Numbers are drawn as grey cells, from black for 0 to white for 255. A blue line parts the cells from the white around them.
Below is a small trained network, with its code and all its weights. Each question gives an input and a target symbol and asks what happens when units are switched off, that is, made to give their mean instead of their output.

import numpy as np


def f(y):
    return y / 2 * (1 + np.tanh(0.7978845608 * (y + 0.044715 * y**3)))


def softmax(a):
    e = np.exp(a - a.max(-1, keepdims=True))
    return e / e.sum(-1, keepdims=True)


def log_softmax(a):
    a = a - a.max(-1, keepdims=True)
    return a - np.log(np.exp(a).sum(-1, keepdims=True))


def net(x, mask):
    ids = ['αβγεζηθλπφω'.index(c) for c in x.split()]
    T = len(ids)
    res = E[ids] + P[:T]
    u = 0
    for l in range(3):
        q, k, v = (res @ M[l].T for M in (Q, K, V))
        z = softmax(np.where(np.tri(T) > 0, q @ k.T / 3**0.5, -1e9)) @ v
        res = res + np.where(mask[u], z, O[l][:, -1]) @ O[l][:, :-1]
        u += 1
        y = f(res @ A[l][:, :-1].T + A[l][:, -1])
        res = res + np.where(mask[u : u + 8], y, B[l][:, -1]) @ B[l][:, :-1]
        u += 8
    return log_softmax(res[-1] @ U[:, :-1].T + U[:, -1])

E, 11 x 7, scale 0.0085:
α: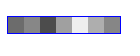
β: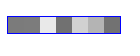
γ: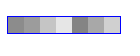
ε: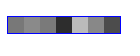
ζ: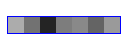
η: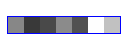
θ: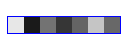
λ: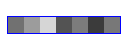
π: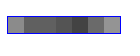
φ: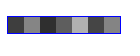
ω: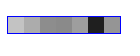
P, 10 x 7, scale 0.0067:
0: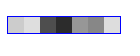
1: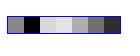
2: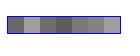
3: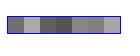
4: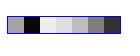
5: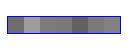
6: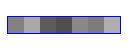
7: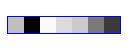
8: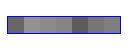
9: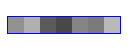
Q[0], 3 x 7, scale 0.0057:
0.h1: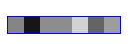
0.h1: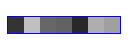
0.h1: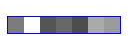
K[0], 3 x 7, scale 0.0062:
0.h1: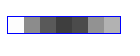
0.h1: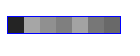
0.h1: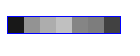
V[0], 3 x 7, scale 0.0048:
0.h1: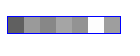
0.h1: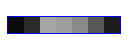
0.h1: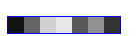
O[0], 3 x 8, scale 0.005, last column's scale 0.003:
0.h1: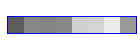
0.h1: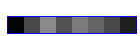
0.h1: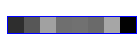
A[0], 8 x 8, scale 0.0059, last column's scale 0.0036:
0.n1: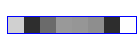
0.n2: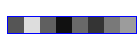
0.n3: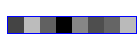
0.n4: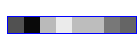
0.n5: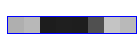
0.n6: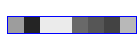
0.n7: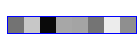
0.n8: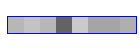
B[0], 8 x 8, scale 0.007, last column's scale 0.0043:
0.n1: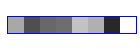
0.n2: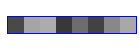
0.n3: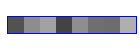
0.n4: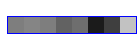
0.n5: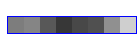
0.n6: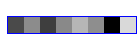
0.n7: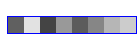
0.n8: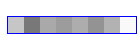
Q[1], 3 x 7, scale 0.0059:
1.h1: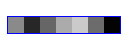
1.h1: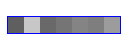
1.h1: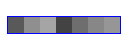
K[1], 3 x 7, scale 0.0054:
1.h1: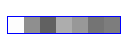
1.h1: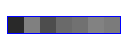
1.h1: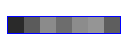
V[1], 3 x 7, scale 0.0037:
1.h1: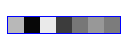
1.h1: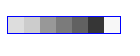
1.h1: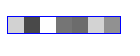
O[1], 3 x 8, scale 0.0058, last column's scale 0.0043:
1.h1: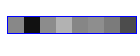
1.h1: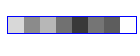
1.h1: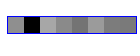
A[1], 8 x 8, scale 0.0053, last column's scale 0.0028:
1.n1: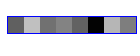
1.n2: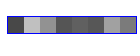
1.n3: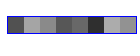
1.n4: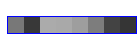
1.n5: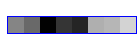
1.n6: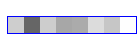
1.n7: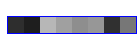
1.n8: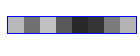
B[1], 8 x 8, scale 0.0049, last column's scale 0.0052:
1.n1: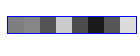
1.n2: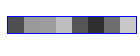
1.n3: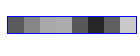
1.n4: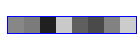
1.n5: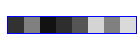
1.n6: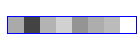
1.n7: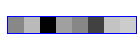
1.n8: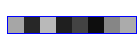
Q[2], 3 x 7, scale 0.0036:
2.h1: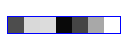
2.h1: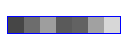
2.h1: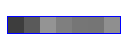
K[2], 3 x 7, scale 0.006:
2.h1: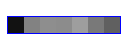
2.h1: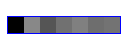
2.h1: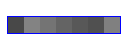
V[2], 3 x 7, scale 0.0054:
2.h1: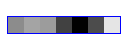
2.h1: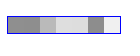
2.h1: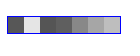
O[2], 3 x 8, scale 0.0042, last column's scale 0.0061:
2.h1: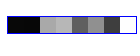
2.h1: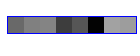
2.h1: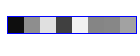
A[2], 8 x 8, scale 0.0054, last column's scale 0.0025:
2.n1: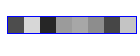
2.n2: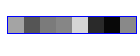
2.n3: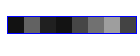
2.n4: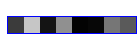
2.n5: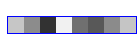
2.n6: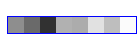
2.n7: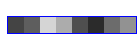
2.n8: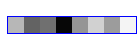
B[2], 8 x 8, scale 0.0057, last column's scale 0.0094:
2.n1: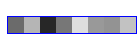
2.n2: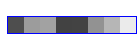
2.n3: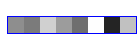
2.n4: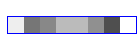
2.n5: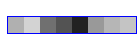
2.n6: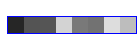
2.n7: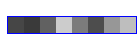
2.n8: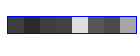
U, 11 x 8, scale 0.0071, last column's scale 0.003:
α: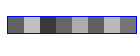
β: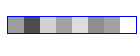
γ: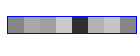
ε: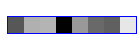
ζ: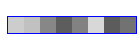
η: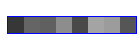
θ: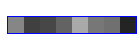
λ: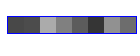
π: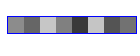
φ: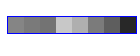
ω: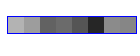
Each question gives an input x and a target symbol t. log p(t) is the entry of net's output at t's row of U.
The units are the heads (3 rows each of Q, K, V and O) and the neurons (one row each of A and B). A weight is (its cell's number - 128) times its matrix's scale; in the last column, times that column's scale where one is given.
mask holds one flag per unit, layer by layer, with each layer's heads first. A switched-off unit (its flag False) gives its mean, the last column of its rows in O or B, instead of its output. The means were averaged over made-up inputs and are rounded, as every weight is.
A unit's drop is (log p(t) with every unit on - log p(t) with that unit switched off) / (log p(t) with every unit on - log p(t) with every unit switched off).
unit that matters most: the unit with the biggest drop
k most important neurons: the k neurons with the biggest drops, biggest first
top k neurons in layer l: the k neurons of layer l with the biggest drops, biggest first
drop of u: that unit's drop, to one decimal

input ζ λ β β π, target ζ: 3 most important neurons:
0.n5, 0.n7, 1.n5
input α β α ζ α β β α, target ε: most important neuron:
0.n4
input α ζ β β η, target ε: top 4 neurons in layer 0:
0.n4, 0.n8, 0.n7, 0.n6
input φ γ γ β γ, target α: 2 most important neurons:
0.n6, 1.n7
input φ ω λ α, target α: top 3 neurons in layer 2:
2.n3, 2.n1, 2.n4
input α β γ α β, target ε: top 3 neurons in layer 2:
2.n2, 2.n4, 2.n6
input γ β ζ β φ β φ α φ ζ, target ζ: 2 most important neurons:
2.n3, 2.n4
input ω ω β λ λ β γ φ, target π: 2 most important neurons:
0.n8, 0.n6
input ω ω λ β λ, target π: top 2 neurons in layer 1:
1.n8, 1.n1
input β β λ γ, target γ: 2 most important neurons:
0.n1, 0.n6
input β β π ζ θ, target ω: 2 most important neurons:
0.n8, 1.n7
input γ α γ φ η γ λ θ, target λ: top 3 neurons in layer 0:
0.n7, 0.n8, 0.n4
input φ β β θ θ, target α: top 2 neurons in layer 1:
1.n7, 1.n4
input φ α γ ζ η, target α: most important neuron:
1.n7
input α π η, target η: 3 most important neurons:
2.n6, 1.n5, 2.n4
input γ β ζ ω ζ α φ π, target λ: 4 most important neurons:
0.n7, 0.n8, 0.n6, 2.n7
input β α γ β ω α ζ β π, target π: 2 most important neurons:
2.n3, 0.n8
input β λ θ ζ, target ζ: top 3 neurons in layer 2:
2.n3, 2.n4, 2.n7
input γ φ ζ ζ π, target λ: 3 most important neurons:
0.n7, 0.n8, 2.n7
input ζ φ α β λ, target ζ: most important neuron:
0.n5
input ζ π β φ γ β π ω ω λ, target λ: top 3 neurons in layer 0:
0.n2, 0.n1, 0.n6
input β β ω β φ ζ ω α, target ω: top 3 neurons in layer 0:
0.n8, 0.n4, 0.n6
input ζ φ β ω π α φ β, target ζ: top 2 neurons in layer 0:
0.n7, 0.n5
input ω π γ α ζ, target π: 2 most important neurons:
0.n8, 0.n6
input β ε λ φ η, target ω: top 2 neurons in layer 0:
0.n4, 0.n8
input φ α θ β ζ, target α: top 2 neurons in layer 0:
0.n1, 0.n6
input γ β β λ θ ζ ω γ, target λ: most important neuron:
0.n7
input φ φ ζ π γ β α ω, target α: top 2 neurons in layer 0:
0.n6, 0.n1
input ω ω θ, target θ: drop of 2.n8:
0.8
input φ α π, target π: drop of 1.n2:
0.1
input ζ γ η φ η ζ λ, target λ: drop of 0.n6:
0.2
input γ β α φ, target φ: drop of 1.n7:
0.0
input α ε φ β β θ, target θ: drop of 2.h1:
0.1
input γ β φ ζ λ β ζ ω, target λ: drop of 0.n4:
0.1
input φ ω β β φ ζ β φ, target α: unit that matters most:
1.h1
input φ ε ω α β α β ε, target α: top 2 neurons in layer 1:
1.n7, 1.n4
